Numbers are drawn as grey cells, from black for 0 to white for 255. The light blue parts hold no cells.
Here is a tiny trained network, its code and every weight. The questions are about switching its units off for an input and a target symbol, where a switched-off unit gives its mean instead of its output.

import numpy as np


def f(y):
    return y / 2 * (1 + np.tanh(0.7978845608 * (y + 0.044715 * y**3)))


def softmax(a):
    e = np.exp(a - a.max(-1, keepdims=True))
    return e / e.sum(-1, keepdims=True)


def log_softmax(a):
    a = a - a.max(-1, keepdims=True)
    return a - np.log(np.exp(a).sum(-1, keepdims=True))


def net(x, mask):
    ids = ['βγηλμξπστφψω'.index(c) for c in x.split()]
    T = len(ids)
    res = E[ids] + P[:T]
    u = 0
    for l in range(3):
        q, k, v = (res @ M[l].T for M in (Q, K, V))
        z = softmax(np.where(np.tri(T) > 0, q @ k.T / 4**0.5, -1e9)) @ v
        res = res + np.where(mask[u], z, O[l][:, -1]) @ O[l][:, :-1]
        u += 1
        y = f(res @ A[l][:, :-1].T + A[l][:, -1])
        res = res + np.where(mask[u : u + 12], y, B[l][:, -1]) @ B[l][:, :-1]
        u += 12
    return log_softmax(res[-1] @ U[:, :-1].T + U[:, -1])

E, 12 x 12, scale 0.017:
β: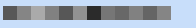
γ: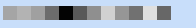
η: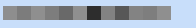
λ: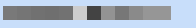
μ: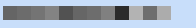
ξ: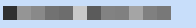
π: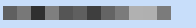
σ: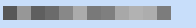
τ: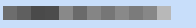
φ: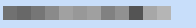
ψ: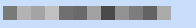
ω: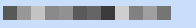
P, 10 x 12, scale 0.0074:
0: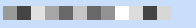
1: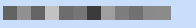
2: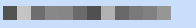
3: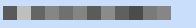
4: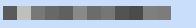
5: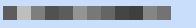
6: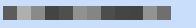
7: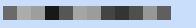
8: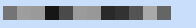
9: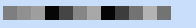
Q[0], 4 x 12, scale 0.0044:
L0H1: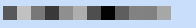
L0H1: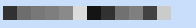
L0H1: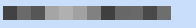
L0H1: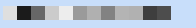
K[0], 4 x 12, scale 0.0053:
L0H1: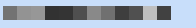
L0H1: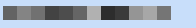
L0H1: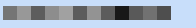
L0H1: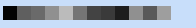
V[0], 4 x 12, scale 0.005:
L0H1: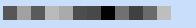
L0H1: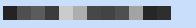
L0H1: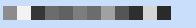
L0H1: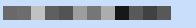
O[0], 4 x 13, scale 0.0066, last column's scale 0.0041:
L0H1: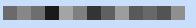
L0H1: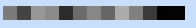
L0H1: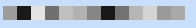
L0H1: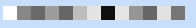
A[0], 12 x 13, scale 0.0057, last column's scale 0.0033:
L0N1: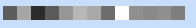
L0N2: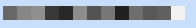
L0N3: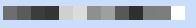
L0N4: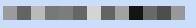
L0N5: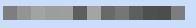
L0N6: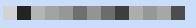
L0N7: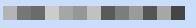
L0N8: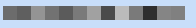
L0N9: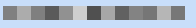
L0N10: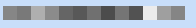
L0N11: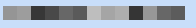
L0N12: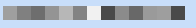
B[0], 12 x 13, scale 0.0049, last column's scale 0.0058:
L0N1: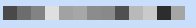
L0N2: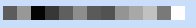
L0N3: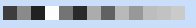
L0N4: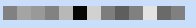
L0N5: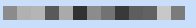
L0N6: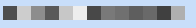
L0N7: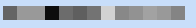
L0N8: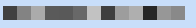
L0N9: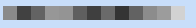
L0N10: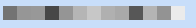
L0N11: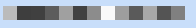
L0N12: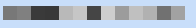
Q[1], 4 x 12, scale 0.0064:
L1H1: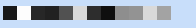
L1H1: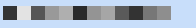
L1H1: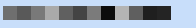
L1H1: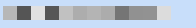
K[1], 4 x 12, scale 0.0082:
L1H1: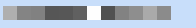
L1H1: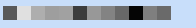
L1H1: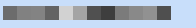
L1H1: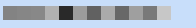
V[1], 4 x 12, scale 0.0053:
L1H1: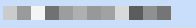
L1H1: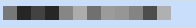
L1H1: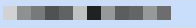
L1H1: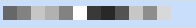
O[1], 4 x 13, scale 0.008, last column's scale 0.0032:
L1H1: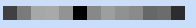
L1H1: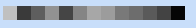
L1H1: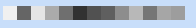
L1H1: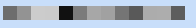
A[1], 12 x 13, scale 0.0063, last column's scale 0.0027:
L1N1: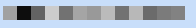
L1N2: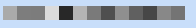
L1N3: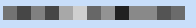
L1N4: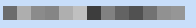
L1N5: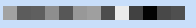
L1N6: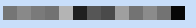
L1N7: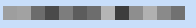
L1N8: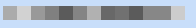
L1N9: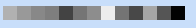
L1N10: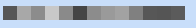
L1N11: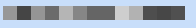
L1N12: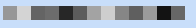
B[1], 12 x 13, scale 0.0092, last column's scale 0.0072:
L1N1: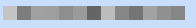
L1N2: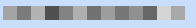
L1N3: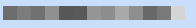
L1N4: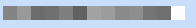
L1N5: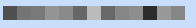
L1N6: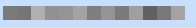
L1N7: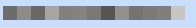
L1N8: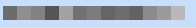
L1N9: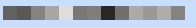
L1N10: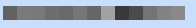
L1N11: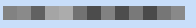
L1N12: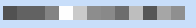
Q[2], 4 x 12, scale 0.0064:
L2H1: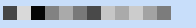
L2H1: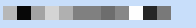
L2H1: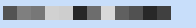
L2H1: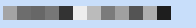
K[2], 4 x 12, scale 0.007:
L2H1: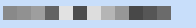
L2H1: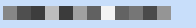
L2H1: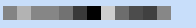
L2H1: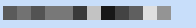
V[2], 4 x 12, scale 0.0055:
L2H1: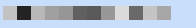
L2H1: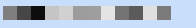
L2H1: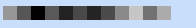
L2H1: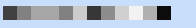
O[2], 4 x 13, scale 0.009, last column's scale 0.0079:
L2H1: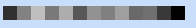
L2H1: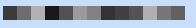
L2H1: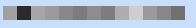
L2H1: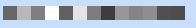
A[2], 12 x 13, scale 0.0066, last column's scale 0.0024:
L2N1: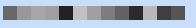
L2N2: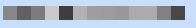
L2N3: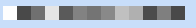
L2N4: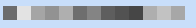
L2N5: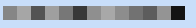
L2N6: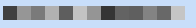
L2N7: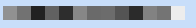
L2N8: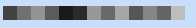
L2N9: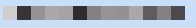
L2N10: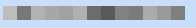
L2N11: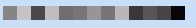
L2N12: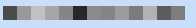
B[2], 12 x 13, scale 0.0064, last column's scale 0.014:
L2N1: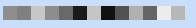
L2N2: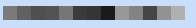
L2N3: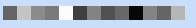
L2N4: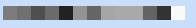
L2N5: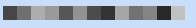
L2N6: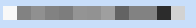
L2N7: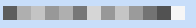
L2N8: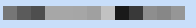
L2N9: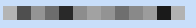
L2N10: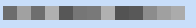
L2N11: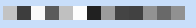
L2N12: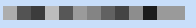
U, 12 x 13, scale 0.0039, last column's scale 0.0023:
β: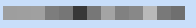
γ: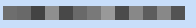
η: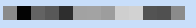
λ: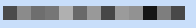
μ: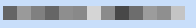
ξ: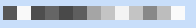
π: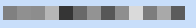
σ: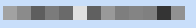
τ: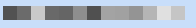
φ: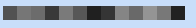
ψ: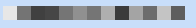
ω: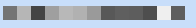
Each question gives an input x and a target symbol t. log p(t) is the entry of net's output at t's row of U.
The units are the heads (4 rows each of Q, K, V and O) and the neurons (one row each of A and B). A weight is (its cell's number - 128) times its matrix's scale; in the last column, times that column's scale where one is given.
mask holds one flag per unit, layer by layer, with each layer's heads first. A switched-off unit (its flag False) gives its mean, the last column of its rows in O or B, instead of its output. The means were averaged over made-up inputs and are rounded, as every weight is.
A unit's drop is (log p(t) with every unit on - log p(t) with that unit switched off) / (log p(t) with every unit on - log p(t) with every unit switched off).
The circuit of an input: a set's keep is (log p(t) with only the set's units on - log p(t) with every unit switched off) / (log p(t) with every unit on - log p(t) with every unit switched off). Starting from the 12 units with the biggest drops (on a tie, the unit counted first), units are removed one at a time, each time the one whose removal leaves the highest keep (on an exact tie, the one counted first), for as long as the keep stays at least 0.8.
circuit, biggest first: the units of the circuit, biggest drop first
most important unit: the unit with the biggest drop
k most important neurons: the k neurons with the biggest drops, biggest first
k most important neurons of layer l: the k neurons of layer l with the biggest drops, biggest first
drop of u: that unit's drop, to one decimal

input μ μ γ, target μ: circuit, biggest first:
L0H1, L2H1, L0N10
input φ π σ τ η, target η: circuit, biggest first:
L0H1, L1H1, L2H1, L1N3
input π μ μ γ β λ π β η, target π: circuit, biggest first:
L1H1, L0H1, L2H1, L0N3
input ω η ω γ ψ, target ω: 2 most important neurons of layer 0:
L0N11, L0N3
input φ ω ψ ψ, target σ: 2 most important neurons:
L2N11, L1N6
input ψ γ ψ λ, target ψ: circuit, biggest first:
L1H1, L0H1, L2N7, L2N5
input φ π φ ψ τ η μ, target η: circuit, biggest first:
L0H1, L1H1, L2H1, L0N2
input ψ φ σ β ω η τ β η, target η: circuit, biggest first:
L0H1, L1H1, L2H1
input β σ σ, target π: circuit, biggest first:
L2H1, L2N1, L1H1, L0N1
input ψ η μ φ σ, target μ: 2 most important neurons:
L2N8, L0N3
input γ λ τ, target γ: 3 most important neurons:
L2N12, L2N4, L2N8
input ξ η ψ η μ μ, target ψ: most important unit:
L0H1
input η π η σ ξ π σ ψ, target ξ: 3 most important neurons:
L0N4, L1N8, L2N4
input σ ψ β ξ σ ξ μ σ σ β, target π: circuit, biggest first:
L2H1, L2N1, L0N1, L1H1
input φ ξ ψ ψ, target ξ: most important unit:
L1H1
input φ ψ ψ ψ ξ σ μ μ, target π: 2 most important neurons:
L0N3, L0N1
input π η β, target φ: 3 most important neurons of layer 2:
L2N3, L2N2, L2N7
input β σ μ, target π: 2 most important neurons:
L2N1, L0N1
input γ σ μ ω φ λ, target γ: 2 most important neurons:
L2N12, L2N4
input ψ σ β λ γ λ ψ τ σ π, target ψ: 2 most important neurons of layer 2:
L2N7, L2N5
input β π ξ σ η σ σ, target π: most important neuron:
L2N1
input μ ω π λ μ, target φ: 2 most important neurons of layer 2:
L2N3, L2N2
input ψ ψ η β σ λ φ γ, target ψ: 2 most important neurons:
L0N11, L1N12
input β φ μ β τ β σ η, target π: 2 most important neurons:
L0N1, L2N1
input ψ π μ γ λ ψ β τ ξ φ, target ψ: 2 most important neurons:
L0N11, L1N11
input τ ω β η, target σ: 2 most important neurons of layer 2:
L2N11, L2N6
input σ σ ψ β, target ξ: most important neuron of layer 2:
L2N7
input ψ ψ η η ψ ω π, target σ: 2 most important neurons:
L2N11, L1N6
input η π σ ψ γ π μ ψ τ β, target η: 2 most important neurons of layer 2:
L2N9, L2N12
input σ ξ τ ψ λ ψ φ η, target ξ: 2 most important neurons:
L1N8, L2N7
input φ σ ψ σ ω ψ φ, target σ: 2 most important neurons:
L2N11, L0N3
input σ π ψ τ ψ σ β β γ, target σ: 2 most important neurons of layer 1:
L1N12, L1N9
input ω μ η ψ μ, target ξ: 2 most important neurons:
L2N7, L0N2
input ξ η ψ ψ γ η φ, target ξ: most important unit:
L0H1
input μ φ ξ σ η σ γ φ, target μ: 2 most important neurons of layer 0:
L0N2, L0N10
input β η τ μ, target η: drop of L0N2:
0.1
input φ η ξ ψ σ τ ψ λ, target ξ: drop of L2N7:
0.2
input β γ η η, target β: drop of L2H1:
1.0
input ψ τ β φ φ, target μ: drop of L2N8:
0.2
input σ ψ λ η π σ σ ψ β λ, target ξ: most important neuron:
L0N4
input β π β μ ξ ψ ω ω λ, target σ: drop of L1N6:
0.2
